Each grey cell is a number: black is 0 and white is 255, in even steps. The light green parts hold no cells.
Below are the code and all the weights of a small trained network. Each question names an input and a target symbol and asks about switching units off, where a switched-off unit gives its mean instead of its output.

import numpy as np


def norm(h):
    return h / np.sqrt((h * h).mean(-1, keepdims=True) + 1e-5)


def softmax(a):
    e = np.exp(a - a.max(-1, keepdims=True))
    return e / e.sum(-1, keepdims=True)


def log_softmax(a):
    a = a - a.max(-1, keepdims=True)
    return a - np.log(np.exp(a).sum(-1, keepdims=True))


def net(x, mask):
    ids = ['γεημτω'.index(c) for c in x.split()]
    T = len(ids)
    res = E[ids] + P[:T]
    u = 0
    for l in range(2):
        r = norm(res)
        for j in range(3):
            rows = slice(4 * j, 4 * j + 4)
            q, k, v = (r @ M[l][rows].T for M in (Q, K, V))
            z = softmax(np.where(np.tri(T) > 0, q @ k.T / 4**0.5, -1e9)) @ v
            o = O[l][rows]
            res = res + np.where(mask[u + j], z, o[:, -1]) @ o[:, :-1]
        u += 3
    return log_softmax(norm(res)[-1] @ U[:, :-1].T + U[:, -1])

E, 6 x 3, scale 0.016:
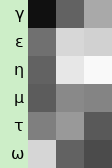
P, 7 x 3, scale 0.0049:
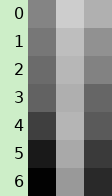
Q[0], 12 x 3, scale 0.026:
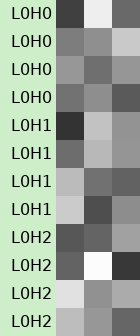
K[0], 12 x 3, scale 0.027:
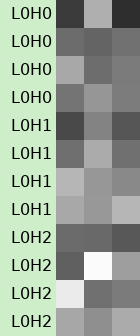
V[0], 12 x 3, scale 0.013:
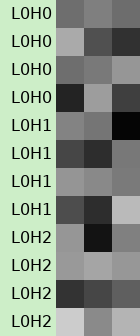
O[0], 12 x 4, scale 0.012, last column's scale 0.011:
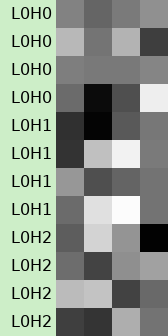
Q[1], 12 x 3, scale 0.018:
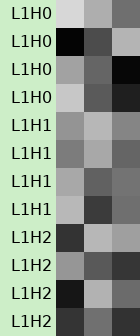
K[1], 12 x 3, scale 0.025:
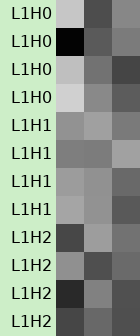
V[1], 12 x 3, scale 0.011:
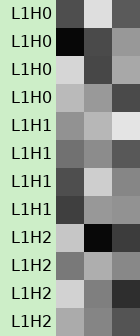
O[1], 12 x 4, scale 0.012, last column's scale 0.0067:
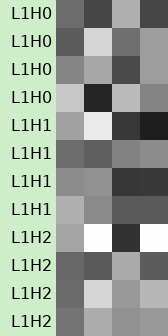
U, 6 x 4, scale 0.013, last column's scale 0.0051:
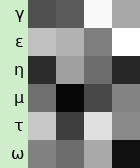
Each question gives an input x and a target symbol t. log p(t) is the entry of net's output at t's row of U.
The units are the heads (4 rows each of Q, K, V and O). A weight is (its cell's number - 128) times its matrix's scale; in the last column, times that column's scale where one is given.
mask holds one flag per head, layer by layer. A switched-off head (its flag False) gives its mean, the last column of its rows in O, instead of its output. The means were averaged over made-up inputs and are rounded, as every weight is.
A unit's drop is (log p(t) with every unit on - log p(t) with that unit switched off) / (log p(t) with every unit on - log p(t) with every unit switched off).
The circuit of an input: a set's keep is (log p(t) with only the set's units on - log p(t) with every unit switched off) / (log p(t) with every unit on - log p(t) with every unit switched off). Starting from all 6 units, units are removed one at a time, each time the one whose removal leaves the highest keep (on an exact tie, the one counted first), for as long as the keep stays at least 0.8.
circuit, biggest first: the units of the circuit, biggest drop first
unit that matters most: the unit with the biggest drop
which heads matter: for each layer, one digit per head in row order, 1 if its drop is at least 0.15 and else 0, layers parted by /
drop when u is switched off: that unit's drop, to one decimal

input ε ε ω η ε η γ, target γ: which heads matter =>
011 / 001
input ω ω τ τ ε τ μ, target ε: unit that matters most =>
L1H2
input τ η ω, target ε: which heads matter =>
110 / 001
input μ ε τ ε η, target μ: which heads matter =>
010 / 000
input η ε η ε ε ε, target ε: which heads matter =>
011 / 001
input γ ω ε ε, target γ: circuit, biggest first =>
[L1H2; L0H1]
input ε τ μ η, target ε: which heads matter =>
010 / 101
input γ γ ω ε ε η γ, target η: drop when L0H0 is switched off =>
0.1
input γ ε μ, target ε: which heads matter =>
011 / 001
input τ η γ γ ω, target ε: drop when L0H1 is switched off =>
1.5
